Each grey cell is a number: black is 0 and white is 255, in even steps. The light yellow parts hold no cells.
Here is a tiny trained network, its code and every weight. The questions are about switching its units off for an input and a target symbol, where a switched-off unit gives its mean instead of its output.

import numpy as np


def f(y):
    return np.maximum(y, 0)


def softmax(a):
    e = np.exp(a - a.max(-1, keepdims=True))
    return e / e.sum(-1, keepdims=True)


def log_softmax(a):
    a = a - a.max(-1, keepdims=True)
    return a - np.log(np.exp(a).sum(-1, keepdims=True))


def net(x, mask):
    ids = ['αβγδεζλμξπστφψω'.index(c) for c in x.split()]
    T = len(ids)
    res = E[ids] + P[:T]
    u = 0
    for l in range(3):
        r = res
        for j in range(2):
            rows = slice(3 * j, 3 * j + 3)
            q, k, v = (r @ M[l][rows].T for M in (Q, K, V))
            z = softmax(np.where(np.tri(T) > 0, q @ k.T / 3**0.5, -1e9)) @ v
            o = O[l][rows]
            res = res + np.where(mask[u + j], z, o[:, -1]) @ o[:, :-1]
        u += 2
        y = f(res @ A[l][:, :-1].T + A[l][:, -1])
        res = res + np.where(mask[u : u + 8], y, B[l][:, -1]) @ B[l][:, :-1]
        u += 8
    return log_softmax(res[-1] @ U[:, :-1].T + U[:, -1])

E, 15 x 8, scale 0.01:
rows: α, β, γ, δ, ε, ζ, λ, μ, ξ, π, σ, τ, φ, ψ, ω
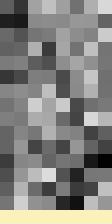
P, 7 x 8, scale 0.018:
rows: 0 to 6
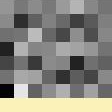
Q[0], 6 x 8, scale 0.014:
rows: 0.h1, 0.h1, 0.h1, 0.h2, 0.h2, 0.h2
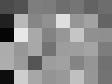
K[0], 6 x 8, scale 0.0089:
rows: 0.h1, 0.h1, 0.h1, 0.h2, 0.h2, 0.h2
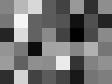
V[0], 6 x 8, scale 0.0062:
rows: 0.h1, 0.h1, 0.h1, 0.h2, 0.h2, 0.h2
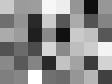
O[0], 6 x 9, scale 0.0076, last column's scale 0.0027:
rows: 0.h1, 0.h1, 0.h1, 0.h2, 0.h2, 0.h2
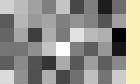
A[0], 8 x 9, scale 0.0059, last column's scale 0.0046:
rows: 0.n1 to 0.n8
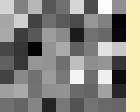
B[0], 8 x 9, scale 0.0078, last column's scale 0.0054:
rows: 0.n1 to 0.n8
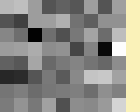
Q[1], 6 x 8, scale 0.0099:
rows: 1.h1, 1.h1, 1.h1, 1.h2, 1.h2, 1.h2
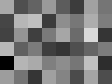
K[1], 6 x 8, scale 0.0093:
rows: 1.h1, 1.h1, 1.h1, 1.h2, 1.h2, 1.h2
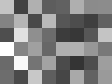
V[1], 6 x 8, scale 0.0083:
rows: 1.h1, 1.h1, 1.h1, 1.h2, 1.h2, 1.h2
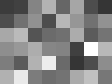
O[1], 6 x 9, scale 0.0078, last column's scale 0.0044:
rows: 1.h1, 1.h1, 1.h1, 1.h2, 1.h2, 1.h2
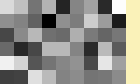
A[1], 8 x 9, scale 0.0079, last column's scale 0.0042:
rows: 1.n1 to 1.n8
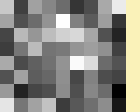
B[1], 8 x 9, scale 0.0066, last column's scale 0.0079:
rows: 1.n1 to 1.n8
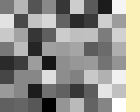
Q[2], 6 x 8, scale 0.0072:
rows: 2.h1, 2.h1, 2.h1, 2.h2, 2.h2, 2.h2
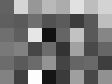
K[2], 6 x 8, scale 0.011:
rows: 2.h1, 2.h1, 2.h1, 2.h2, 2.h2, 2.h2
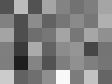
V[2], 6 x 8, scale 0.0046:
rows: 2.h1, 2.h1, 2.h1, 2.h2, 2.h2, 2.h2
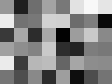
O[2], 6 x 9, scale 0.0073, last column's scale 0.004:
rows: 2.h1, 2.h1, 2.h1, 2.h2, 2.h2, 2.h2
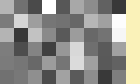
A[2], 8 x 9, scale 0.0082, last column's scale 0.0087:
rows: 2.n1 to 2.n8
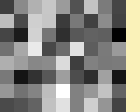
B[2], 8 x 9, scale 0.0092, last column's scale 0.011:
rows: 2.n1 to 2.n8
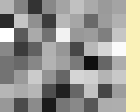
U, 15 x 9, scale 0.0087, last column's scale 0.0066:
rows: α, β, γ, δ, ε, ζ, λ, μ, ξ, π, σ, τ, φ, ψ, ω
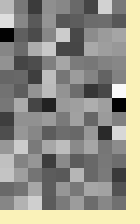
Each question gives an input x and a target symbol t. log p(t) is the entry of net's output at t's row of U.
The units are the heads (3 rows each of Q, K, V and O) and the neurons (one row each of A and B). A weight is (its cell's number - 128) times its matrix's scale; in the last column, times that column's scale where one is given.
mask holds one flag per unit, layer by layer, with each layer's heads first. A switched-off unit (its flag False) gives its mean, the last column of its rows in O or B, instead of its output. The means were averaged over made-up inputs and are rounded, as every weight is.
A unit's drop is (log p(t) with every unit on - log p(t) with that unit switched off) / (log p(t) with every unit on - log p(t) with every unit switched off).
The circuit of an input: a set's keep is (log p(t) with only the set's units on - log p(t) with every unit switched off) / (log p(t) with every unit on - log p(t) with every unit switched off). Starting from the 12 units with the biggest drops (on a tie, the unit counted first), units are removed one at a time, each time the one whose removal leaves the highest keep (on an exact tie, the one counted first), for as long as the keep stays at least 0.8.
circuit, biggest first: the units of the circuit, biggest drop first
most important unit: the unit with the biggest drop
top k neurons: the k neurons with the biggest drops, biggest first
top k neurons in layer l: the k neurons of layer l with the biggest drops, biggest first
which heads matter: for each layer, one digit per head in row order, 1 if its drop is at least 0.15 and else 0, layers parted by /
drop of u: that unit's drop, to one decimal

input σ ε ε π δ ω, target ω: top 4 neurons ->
(2.n2; 1.n5; 1.n3; 2.n3)
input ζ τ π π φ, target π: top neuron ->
(1.n8)
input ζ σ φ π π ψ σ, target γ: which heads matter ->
00 / 10 / 00
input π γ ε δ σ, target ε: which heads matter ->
01 / 01 / 10
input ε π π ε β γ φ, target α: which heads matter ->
01 / 01 / 00
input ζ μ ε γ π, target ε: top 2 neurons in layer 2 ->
(2.n3; 2.n1)
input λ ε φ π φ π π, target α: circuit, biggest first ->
(1.h2; 0.h2)
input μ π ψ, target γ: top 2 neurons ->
(2.n4; 1.n2)
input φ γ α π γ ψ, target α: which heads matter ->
00 / 01 / 00
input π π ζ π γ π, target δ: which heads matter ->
10 / 01 / 10
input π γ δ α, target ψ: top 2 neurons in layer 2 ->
(2.n6; 2.n8)
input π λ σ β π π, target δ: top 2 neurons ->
(2.n4; 1.n4)
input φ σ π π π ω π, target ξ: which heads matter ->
11 / 01 / 10
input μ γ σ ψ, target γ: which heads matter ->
10 / 00 / 10
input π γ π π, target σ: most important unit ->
1.n3
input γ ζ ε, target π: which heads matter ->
01 / 11 / 11
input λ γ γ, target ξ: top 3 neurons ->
(2.n2; 1.n3; 1.n1)
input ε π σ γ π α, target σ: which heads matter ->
10 / 01 / 01
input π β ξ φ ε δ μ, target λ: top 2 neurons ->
(2.n5; 1.n8)
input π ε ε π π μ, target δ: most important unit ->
2.n4
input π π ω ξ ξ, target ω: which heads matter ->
01 / 11 / 10
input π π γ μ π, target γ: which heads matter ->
01 / 10 / 10
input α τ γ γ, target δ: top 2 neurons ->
(2.n4; 0.n3)
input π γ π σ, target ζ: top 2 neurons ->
(0.n6; 1.n3)
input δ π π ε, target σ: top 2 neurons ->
(1.n3; 1.n8)
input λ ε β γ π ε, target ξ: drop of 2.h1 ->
0.2
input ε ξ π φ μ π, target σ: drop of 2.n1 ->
0.4
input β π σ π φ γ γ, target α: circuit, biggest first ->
(1.h2)
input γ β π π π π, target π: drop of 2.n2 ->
0.0
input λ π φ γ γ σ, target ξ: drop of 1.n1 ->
0.1
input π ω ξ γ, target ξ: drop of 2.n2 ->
0.2
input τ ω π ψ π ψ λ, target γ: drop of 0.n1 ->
0.1
